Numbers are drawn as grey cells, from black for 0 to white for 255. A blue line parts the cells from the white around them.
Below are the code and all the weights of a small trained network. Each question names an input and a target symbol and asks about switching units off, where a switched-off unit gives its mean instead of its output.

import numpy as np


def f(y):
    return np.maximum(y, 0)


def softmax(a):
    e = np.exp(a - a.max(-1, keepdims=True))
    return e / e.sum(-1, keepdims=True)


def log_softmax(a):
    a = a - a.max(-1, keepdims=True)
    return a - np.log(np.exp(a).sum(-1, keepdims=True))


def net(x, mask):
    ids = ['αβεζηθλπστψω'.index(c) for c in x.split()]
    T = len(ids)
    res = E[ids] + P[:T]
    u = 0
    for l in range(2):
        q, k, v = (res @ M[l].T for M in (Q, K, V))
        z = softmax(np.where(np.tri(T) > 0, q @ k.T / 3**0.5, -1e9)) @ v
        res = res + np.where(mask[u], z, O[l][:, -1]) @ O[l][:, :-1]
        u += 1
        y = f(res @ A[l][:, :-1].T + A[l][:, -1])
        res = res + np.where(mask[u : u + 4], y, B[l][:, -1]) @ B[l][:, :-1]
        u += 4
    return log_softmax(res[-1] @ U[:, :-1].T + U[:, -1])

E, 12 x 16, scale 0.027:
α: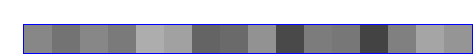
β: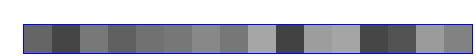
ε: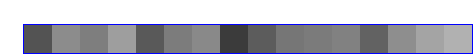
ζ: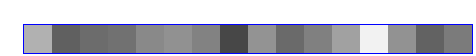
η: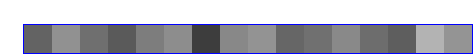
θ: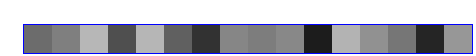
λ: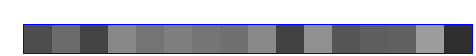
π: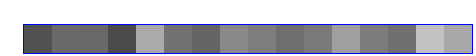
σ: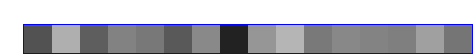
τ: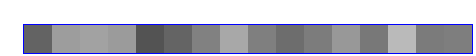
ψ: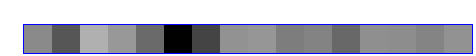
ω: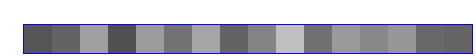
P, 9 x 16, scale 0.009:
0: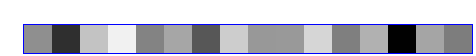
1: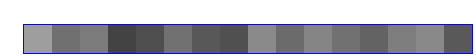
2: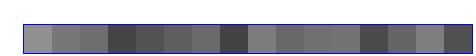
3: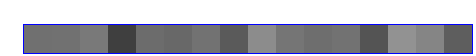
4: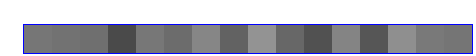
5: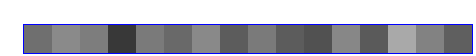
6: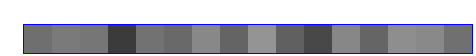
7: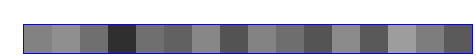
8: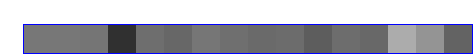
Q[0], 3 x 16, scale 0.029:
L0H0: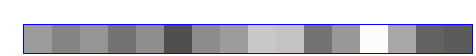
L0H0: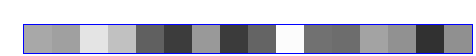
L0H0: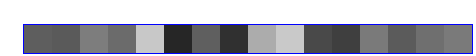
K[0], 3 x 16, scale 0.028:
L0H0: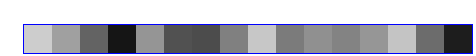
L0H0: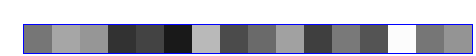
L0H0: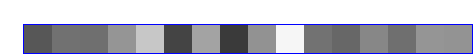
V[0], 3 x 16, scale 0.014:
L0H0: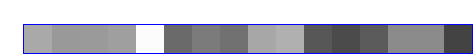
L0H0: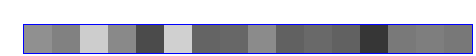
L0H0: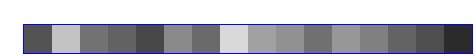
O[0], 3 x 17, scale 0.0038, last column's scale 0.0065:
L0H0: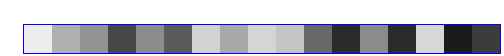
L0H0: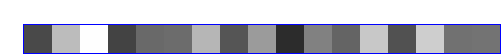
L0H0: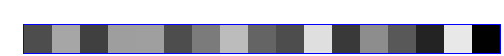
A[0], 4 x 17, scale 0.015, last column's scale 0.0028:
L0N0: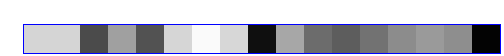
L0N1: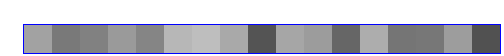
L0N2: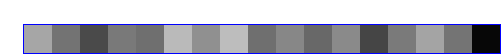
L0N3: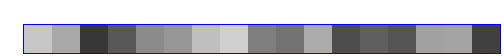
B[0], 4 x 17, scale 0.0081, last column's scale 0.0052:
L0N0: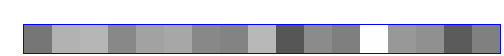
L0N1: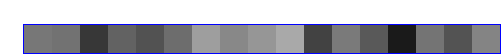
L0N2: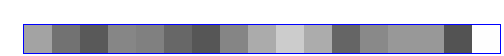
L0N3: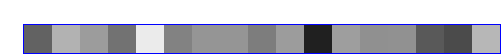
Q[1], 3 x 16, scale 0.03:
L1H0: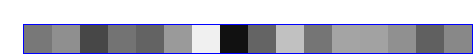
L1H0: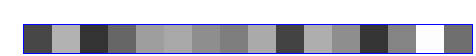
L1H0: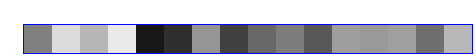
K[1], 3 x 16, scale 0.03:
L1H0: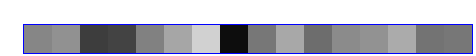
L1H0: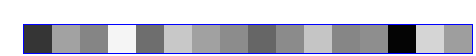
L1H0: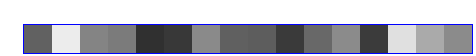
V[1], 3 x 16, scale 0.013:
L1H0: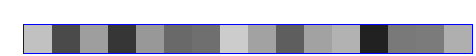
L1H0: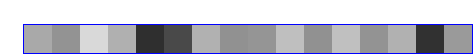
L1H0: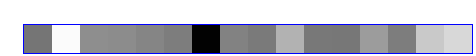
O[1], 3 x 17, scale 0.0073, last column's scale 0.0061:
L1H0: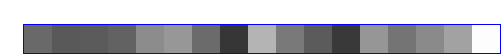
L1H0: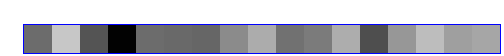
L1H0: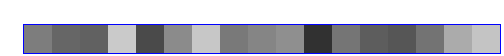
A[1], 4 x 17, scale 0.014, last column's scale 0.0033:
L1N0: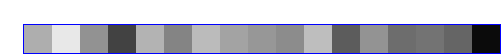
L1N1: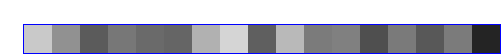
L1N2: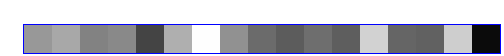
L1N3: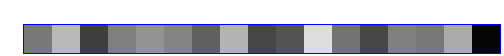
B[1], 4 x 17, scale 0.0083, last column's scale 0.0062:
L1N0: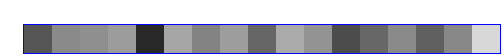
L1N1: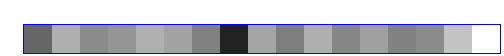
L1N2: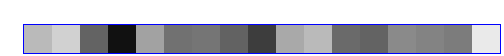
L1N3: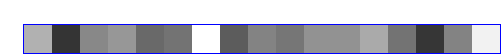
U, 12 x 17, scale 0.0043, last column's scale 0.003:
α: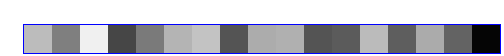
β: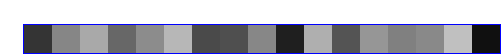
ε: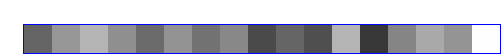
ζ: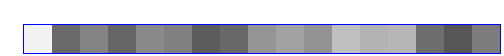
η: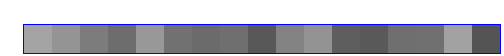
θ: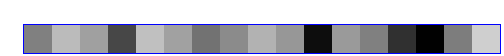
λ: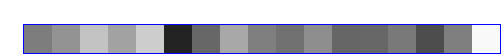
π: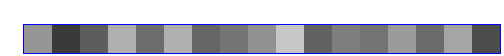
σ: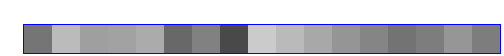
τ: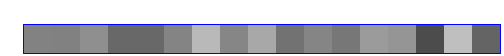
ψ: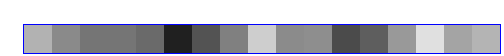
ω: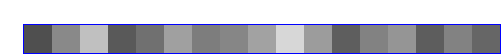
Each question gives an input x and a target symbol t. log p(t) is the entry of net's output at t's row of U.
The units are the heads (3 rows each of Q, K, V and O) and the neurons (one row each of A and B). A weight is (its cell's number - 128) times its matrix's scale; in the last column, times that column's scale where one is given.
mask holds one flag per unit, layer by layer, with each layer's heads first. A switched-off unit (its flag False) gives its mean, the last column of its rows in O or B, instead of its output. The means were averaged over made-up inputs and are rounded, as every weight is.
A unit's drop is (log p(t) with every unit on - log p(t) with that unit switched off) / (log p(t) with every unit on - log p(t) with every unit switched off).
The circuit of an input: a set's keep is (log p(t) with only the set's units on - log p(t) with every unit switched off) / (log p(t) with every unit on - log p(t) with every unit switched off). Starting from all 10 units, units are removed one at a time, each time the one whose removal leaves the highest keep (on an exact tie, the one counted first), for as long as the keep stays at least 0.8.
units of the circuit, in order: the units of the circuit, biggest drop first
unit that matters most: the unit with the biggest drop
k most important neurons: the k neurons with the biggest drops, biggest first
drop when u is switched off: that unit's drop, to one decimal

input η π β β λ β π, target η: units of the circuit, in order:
(L1N2, L1H0, L0H0)
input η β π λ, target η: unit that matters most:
L1N2
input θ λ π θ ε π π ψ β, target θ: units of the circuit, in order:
(L0H0, L0N3)
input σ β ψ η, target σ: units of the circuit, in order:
(L1H0, L1N1, L0H0)
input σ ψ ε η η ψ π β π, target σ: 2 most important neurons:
(L1N1, L0N2)
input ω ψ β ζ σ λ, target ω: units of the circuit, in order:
(L1N0, L1H0, L0H0, L0N3)
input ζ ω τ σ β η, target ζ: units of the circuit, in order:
(L1H0, L0H0, L1N3)
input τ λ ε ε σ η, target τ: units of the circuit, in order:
(L1N3, L0H0, L1H0)
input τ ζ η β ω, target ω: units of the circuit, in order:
(L1H0, L1N0, L0H0)
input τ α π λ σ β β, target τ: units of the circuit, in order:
(L0H0, L1N3, L1H0)
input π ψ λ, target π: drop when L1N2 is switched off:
0.0
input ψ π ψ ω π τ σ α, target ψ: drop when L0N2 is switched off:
0.1
